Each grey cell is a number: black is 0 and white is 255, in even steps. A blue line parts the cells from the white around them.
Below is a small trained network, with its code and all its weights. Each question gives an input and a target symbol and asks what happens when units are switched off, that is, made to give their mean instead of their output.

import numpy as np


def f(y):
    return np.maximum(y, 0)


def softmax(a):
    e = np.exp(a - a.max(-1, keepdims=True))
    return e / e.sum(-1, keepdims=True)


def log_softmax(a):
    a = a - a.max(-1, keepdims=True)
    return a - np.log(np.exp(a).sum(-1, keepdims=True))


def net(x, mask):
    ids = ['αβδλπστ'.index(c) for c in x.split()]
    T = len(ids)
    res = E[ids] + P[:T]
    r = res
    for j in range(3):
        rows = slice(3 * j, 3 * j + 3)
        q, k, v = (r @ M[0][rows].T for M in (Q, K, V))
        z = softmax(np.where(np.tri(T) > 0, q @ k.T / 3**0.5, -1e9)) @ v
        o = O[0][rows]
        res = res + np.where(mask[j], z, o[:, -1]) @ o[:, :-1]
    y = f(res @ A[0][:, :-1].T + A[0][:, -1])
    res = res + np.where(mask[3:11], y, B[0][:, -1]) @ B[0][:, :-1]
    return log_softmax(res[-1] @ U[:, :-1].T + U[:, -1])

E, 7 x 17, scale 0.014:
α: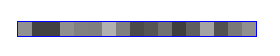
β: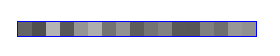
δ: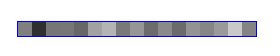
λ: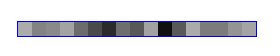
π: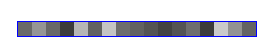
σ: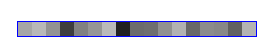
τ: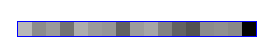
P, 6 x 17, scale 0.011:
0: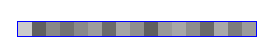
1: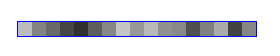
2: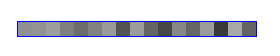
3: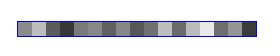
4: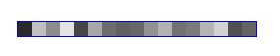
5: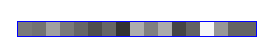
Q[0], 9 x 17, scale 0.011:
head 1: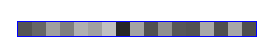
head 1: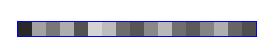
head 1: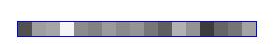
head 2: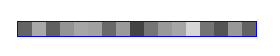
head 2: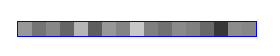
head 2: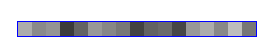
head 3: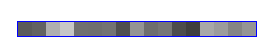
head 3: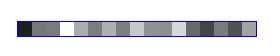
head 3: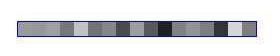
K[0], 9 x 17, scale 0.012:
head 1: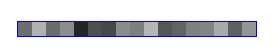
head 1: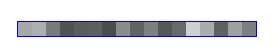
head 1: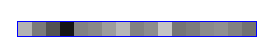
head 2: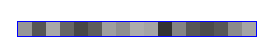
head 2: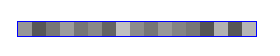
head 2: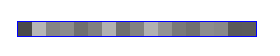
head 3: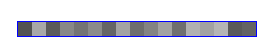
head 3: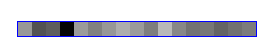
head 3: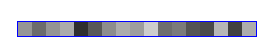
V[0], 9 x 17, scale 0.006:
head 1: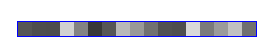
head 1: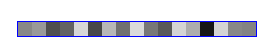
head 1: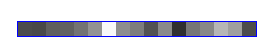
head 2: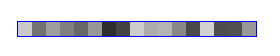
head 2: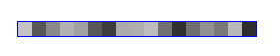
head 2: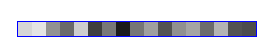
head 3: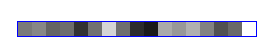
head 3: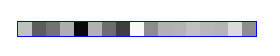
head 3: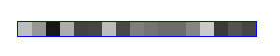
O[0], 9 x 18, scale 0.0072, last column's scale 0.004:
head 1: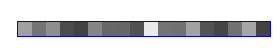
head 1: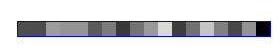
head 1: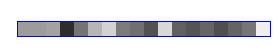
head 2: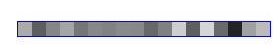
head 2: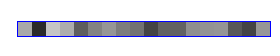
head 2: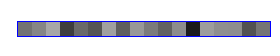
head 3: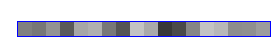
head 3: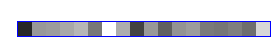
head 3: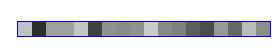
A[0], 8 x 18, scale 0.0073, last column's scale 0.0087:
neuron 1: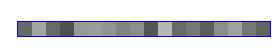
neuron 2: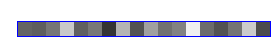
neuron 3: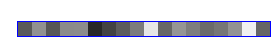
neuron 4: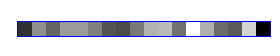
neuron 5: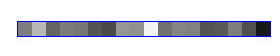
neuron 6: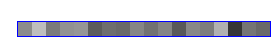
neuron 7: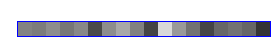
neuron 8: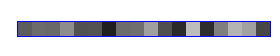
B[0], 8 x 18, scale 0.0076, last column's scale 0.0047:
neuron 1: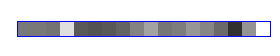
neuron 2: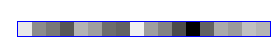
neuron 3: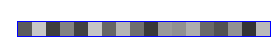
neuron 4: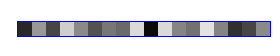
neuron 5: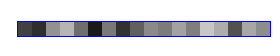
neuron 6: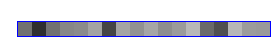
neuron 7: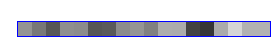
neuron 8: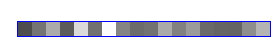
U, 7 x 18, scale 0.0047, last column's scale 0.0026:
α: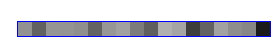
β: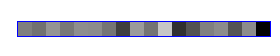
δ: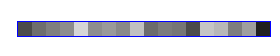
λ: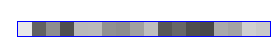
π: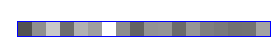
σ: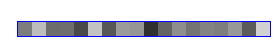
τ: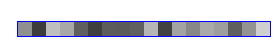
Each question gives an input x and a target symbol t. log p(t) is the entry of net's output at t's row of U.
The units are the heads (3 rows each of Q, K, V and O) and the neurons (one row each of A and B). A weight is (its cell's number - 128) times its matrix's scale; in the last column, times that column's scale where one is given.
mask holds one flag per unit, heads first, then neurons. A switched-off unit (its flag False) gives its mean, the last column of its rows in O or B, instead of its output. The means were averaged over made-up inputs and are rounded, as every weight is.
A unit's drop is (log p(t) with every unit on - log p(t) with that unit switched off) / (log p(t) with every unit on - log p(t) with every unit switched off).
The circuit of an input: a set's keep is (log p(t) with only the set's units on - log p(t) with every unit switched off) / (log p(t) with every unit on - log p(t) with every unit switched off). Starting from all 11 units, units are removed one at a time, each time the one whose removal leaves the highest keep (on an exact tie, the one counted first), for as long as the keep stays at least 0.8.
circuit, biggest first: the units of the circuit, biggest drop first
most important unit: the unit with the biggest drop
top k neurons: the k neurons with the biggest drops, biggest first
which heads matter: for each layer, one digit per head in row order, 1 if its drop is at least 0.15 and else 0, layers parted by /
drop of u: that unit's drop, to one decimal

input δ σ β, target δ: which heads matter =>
100
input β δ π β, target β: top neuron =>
neuron 1
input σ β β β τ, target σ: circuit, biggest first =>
head 1; head 3
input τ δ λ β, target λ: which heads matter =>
101
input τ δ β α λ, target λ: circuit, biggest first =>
neuron 2; head 2
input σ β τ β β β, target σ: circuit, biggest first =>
head 3; head 1
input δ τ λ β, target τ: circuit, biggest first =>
head 2; head 1
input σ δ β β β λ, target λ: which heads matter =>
110
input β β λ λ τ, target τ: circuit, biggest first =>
head 1; neuron 5
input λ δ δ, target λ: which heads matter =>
110
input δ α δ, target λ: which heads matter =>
001
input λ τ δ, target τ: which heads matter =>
110
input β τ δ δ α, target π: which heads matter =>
101
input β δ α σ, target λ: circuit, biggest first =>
head 3
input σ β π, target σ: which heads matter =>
001
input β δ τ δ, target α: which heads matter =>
001
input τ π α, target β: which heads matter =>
101
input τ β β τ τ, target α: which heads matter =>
001
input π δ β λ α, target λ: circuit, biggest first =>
head 1; neuron 2
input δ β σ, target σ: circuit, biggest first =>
head 3
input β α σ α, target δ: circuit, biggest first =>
head 1; head 3
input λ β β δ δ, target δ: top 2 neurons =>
neuron 4; neuron 2
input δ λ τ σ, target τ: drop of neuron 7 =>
0.0
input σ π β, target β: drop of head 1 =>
0.7
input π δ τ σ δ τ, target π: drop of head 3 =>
0.8
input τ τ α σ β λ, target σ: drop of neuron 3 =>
0.3
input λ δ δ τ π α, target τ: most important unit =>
head 2
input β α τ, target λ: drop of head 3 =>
1.0
